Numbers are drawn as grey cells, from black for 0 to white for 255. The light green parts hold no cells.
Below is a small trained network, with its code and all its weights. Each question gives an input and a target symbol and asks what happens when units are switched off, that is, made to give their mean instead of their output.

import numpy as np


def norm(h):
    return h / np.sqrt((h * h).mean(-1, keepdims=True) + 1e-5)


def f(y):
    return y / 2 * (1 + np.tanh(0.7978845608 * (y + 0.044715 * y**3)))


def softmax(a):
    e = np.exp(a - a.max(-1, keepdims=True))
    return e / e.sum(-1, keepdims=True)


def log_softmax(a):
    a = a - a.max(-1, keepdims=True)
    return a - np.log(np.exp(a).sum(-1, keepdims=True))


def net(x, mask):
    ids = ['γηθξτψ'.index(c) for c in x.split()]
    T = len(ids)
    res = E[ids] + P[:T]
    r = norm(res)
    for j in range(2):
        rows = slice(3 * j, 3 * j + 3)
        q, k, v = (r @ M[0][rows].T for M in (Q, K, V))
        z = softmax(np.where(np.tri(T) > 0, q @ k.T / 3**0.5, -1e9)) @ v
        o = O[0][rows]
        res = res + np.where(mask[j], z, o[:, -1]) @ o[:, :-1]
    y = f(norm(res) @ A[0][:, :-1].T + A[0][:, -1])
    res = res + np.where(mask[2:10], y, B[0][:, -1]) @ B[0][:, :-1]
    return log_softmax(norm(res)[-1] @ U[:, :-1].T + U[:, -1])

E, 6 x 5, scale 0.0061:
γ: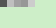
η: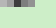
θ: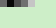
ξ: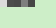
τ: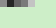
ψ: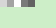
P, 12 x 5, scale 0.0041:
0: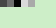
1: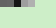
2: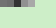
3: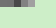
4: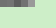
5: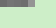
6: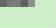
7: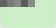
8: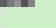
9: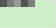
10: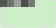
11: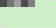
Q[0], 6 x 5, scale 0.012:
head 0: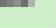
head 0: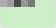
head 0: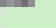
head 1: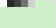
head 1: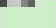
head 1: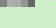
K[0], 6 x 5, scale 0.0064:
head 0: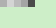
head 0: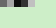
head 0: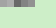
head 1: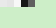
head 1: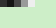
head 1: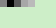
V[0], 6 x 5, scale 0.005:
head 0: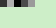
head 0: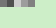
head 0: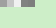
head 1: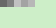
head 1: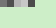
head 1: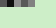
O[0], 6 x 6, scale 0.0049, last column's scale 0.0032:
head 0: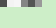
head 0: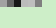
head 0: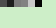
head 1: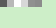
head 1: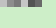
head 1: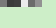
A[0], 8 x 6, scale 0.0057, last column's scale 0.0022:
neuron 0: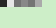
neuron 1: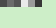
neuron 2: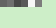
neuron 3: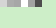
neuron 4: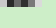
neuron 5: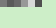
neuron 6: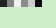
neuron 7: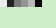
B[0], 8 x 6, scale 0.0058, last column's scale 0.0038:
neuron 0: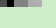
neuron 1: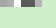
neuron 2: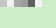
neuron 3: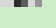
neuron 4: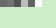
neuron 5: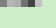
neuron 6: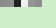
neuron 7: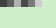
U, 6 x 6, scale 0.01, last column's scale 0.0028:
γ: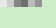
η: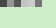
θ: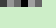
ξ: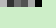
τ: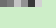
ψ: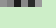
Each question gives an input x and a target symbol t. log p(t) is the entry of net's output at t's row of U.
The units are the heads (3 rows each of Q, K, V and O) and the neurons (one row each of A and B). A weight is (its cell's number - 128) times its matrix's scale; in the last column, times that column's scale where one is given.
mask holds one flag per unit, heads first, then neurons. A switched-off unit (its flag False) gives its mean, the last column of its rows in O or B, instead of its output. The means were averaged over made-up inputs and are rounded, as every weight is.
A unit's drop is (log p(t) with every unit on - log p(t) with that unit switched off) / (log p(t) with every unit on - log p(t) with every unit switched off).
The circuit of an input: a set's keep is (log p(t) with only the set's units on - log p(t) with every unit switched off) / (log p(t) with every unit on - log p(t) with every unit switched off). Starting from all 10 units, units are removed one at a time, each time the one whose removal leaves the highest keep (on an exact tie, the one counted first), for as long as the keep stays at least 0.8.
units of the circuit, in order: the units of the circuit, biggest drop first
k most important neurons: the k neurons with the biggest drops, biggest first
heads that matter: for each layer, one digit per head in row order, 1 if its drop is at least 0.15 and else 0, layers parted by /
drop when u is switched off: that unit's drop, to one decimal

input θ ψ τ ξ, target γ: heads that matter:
11
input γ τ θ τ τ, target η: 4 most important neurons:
neuron 6; neuron 2; neuron 0; neuron 1
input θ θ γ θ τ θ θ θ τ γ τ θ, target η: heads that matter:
01
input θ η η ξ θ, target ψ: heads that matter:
01
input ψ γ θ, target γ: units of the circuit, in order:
head 1
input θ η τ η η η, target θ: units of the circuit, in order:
head 0; head 1; neuron 2
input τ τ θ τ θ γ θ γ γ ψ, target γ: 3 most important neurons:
neuron 3; neuron 0; neuron 4
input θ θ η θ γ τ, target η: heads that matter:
10
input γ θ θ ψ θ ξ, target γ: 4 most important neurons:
neuron 3; neuron 4; neuron 7; neuron 5
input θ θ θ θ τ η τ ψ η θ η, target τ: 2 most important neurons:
neuron 0; neuron 2
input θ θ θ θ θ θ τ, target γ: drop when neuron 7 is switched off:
0.1
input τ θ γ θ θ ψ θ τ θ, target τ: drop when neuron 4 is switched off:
0.1
